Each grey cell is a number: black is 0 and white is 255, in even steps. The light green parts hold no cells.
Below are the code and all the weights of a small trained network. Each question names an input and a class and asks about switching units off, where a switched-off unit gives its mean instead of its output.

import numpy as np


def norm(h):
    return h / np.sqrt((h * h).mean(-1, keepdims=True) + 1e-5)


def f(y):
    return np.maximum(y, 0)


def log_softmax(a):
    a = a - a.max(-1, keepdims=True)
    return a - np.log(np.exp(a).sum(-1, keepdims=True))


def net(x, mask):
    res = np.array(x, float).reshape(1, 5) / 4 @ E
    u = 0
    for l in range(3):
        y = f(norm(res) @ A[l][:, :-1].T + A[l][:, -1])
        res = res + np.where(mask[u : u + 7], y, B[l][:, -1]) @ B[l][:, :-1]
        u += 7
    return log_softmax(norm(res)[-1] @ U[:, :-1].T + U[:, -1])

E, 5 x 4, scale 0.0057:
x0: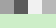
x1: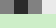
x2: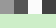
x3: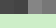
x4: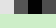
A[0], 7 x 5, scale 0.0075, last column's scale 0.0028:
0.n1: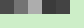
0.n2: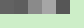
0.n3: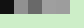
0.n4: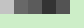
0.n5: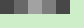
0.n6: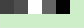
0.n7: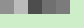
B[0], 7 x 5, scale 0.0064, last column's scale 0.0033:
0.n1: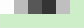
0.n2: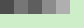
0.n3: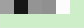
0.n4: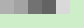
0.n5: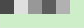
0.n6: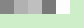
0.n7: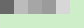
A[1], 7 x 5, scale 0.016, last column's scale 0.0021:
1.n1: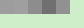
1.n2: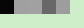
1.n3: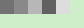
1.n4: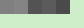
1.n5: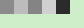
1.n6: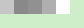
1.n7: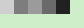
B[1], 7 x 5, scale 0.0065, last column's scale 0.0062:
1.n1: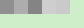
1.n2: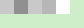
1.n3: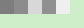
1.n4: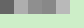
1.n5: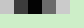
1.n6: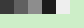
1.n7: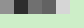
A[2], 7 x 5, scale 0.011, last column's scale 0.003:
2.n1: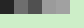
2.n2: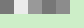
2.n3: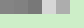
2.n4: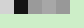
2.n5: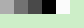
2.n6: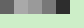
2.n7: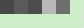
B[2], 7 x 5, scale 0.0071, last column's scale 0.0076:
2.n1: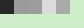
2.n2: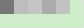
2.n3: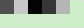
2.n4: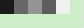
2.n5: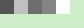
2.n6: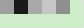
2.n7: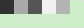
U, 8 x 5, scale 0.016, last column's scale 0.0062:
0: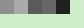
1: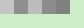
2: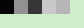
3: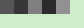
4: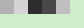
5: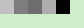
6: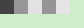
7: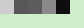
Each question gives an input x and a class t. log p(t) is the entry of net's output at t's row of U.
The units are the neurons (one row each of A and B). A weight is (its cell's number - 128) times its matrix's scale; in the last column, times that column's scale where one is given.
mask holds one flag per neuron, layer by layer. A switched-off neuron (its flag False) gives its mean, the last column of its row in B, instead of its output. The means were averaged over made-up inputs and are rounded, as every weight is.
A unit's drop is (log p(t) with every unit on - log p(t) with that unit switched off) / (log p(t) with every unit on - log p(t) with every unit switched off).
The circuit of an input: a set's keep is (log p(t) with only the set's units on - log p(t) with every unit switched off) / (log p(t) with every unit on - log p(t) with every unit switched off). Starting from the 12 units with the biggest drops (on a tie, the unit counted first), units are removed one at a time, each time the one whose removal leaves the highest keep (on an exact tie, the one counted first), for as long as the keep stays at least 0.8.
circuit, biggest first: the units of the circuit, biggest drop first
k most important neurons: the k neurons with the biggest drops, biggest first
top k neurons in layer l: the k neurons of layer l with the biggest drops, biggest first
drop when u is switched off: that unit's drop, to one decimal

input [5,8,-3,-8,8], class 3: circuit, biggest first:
1.n6; 2.n4
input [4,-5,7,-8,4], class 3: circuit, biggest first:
1.n7; 1.n2
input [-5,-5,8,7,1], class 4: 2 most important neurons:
0.n1; 2.n4
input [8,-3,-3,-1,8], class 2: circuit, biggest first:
2.n4
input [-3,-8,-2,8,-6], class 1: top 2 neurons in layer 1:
1.n2; 1.n6
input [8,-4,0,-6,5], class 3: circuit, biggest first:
1.n7; 2.n4
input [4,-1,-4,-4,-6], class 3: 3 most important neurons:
1.n5; 2.n4; 0.n3
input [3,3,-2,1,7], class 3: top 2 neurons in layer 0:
0.n4; 0.n2
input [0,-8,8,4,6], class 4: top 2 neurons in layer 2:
2.n5; 2.n4
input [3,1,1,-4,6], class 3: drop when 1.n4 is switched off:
0.0
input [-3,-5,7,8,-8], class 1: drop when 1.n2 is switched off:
0.2
